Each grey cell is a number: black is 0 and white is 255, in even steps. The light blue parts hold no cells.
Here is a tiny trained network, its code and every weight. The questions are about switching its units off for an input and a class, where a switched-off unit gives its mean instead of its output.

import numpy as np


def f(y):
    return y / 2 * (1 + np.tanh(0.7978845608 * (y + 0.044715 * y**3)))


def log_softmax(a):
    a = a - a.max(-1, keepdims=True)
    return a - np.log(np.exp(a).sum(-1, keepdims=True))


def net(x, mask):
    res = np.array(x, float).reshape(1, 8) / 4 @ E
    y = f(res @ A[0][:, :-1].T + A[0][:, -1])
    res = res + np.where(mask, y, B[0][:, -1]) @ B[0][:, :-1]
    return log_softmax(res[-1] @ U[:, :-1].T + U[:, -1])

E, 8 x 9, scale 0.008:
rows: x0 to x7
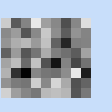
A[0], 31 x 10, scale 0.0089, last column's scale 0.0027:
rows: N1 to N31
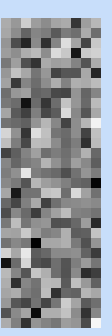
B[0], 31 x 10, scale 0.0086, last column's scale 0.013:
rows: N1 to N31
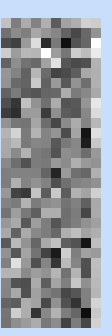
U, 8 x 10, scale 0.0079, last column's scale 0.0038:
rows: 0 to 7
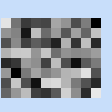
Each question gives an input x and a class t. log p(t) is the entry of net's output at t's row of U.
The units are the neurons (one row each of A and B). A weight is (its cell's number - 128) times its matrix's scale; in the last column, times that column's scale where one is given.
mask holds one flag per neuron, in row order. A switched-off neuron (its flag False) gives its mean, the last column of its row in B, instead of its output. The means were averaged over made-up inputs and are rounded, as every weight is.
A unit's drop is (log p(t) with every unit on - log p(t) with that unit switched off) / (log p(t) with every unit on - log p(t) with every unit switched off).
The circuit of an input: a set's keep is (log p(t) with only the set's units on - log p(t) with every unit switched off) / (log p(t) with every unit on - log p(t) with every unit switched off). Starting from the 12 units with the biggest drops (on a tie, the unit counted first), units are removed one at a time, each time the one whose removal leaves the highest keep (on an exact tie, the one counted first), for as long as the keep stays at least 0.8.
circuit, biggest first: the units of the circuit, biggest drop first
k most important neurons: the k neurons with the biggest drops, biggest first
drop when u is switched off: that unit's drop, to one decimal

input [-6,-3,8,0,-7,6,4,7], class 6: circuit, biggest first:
[N30; N23]
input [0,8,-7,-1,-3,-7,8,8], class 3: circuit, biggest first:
[N4]
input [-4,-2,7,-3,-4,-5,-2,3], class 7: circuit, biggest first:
[N24; N25]
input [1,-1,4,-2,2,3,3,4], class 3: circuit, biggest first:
[N18; N3]
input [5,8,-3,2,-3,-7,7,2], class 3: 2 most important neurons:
[N4; N10]
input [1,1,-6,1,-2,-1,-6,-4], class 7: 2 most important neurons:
[N25; N3]
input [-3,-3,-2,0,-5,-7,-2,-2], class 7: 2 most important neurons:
[N25; N16]
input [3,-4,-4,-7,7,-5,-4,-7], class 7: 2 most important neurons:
[N25; N19]
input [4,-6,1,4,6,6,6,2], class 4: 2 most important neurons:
[N10; N3]
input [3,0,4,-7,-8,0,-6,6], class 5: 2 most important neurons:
[N12; N24]
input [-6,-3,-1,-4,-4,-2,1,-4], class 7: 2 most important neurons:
[N25; N4]
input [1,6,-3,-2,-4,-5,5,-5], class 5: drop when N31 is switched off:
0.1
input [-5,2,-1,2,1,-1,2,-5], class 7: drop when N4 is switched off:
0.2
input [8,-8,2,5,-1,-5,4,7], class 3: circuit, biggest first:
[N4]
